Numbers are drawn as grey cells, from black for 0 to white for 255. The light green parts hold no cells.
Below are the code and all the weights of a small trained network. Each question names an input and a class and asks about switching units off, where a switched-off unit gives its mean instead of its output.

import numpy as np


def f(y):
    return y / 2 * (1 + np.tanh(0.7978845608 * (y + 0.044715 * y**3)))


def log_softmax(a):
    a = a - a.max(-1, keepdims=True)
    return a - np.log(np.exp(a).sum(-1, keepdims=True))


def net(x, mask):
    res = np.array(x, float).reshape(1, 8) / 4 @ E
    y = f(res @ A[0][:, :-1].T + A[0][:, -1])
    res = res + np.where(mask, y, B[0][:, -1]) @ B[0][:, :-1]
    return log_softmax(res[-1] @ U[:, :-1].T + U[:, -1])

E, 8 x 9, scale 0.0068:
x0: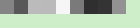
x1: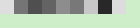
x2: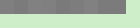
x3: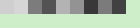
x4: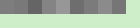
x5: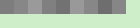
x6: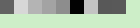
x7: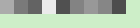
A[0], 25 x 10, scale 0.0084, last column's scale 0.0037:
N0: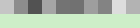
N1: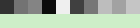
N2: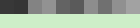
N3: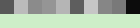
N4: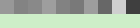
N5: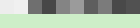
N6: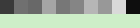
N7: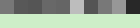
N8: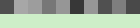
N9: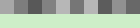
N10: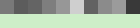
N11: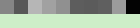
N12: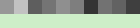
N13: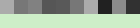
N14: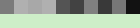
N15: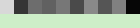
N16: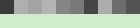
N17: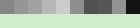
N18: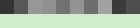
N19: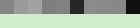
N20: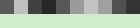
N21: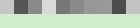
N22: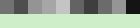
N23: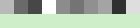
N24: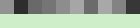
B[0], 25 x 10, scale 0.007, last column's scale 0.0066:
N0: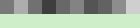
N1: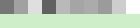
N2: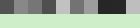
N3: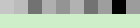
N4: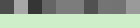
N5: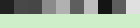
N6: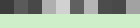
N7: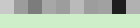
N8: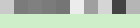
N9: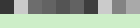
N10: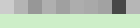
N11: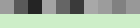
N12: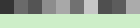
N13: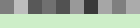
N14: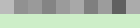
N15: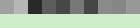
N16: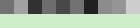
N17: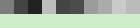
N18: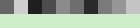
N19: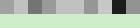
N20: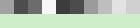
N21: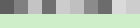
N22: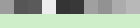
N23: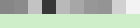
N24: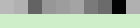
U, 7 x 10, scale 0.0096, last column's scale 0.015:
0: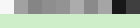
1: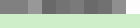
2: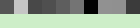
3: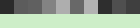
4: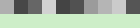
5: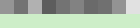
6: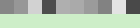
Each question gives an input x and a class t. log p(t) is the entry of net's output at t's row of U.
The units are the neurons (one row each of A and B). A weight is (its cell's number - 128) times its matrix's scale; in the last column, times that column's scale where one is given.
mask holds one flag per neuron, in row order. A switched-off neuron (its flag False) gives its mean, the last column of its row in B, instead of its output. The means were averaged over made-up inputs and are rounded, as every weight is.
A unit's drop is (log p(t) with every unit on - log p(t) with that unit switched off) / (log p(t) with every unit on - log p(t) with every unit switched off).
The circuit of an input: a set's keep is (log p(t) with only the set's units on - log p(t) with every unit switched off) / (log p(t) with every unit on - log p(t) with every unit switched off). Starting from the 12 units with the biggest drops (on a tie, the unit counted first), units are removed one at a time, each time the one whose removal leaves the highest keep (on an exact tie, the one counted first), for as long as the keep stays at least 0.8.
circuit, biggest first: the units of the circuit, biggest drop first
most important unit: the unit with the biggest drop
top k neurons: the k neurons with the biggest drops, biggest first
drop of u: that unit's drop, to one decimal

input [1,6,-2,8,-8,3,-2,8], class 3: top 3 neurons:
N5, N12, N1
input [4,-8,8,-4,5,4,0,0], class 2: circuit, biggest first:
N18
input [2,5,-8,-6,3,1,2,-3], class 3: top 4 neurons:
N6, N2, N23, N16
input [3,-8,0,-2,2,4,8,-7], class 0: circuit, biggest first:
N8, N3
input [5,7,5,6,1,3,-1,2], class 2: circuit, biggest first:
N9, N15
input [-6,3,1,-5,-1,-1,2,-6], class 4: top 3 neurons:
N20, N23, N21
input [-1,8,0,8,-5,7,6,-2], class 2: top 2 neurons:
N13, N9
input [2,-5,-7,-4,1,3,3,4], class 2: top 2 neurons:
N16, N18
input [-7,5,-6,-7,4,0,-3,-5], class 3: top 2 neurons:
N6, N2
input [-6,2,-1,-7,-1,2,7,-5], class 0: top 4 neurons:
N8, N3, N19, N5
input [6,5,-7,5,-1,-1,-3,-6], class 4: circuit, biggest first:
N17, N22
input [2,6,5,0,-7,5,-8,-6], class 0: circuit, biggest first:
N7, N10
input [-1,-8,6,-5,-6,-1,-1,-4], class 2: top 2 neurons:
N18, N16
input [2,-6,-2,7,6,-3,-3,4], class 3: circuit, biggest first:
N5, N12
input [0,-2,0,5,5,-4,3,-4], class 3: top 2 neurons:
N5, N12
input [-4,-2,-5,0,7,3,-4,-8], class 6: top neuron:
N1
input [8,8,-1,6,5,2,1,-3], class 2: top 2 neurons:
N9, N15
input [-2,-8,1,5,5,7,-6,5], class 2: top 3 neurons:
N18, N16, N1
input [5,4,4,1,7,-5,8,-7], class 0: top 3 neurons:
N8, N3, N19
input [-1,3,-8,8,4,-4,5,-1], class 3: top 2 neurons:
N5, N12
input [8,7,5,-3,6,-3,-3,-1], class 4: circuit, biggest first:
N22
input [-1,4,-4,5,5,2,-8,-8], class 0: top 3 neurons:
N7, N10, N24
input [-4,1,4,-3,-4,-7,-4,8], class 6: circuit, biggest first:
N23, N21
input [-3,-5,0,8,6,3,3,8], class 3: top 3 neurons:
N5, N12, N1
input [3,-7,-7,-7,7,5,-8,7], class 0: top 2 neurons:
N24, N10
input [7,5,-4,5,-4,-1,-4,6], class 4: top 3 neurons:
N17, N22, N2
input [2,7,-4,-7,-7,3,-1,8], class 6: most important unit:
N21
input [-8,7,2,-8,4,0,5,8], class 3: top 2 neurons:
N6, N2
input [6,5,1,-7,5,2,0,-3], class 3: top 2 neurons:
N2, N6
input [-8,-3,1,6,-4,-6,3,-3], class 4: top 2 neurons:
N20, N2
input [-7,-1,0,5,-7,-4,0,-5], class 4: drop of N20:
0.9
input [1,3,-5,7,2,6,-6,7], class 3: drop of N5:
1.0
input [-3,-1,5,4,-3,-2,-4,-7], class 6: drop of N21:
-0.2
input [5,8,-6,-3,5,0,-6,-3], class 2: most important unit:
N9
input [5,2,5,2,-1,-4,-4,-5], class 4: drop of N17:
0.3
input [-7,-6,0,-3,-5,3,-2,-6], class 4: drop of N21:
0.1
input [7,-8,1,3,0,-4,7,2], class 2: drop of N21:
0.0
